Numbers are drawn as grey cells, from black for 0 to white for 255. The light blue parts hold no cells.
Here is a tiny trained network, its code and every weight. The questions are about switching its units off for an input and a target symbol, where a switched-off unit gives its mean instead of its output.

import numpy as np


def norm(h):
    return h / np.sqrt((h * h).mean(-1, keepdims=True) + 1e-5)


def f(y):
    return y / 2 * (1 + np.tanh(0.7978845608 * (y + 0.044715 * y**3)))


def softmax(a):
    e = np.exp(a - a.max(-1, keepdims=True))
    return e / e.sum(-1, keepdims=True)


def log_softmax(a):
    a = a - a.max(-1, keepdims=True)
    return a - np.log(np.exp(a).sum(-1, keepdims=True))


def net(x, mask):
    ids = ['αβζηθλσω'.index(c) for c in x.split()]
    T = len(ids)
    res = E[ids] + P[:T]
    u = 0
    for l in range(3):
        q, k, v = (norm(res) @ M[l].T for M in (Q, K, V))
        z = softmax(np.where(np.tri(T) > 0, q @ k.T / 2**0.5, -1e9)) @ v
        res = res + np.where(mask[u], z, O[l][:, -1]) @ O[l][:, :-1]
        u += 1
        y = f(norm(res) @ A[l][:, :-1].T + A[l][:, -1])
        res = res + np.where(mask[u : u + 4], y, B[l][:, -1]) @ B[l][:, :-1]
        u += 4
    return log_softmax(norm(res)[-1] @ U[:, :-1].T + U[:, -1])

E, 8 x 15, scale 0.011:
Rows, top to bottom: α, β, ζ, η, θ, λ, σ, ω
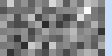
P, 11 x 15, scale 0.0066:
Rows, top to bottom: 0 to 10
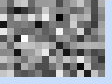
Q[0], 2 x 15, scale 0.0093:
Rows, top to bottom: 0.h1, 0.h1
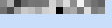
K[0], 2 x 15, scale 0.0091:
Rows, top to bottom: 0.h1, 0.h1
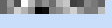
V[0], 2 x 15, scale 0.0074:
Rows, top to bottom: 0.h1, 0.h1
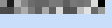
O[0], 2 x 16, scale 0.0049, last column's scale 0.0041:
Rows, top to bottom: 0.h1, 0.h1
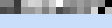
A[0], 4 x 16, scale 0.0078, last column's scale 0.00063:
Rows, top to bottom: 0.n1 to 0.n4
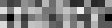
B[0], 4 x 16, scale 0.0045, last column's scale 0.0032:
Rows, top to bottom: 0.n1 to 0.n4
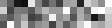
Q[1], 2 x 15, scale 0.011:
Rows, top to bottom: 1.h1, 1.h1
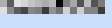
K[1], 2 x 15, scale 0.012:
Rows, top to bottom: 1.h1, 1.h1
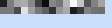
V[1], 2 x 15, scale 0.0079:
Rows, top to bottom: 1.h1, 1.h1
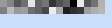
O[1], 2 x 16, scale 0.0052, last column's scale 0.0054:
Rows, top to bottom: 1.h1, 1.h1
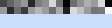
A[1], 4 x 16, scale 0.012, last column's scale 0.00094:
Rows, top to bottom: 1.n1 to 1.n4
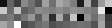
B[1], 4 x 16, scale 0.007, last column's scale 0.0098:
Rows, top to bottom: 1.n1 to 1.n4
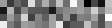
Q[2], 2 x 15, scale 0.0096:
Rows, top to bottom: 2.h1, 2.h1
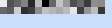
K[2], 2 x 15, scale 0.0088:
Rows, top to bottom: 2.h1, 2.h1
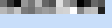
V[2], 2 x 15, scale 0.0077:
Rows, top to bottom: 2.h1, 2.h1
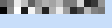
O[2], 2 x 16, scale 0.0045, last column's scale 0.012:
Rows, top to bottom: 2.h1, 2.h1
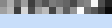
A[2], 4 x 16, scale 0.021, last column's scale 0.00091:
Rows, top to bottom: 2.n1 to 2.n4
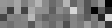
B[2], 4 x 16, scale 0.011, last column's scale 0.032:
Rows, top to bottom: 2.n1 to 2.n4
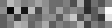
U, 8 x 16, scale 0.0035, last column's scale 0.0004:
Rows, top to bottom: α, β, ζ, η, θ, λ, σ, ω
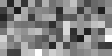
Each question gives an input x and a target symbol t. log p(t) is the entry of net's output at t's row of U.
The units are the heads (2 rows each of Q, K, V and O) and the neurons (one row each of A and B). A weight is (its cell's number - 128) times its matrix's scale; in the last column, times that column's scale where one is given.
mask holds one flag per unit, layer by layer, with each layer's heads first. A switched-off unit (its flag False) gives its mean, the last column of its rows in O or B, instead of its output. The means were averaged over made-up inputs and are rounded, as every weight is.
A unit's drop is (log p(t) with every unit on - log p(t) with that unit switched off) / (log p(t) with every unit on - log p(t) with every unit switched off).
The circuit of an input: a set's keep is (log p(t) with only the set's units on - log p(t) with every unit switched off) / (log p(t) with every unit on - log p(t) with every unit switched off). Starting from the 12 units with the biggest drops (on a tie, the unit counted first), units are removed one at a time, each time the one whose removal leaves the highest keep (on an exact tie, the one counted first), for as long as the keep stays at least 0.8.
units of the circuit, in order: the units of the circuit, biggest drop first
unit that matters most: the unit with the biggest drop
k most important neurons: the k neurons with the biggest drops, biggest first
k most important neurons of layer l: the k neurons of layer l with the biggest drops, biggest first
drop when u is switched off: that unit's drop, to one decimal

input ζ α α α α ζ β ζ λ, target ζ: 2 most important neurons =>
(2.n2; 2.n3)
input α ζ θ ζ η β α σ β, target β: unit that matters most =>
0.h1
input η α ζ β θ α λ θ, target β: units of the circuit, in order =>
(1.n3; 2.n2)
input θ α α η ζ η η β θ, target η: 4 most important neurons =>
(1.n2; 2.n2; 2.n3; 0.n2)
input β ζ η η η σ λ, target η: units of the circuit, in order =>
(0.h1; 1.n2; 2.n2; 2.n3)
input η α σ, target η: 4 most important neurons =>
(1.n2; 2.n2; 2.n3; 0.n2)
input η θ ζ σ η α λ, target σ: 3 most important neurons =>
(1.n4; 2.n2; 2.n3)
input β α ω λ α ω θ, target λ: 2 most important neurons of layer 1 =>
(1.n4; 1.n1)
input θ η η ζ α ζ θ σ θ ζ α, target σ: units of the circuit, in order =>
(0.h1; 1.n4; 2.n2; 2.n3)
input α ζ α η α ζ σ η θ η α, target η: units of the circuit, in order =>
(0.h1; 2.n2; 1.n2; 2.n3)
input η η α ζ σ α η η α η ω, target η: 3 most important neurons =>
(2.n2; 1.n2; 2.n3)
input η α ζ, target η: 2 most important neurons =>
(2.n2; 1.n2)
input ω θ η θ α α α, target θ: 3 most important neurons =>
(2.n1; 2.n2; 2.n3)
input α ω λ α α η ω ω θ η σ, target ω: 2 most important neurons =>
(2.n2; 1.n1)
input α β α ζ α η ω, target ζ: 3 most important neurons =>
(2.n2; 2.n3; 2.n4)
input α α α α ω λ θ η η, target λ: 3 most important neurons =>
(1.n1; 2.n2; 2.n3)
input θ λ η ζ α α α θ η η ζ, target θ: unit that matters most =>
1.n1
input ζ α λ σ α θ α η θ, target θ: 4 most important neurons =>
(2.n1; 2.n2; 2.n3; 0.n2)
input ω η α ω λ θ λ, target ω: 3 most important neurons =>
(2.n2; 2.n3; 0.n1)
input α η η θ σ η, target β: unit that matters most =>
0.h1
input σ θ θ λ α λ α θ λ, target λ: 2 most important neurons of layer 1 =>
(1.n1; 1.n4)
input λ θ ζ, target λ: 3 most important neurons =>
(2.n2; 2.n3; 1.n4)
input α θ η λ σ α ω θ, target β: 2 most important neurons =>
(1.n3; 2.n3)
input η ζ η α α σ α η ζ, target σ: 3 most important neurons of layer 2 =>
(2.n2; 2.n3; 2.n4)
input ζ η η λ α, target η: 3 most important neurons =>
(1.n2; 2.n2; 2.n3)
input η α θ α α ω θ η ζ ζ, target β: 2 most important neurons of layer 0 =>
(0.n1; 0.n3)
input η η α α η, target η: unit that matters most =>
1.n2
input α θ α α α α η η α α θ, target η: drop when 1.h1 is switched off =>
0.0
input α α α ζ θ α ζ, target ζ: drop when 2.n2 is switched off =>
0.4
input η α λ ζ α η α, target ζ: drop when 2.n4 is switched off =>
0.1
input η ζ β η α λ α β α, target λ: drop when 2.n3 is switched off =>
0.4
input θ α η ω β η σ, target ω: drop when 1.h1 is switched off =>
0.1
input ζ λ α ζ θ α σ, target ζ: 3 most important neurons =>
(2.n2; 2.n3; 2.n4)
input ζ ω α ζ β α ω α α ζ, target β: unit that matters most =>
2.n2
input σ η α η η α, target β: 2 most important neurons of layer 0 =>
(0.n3; 0.n1)
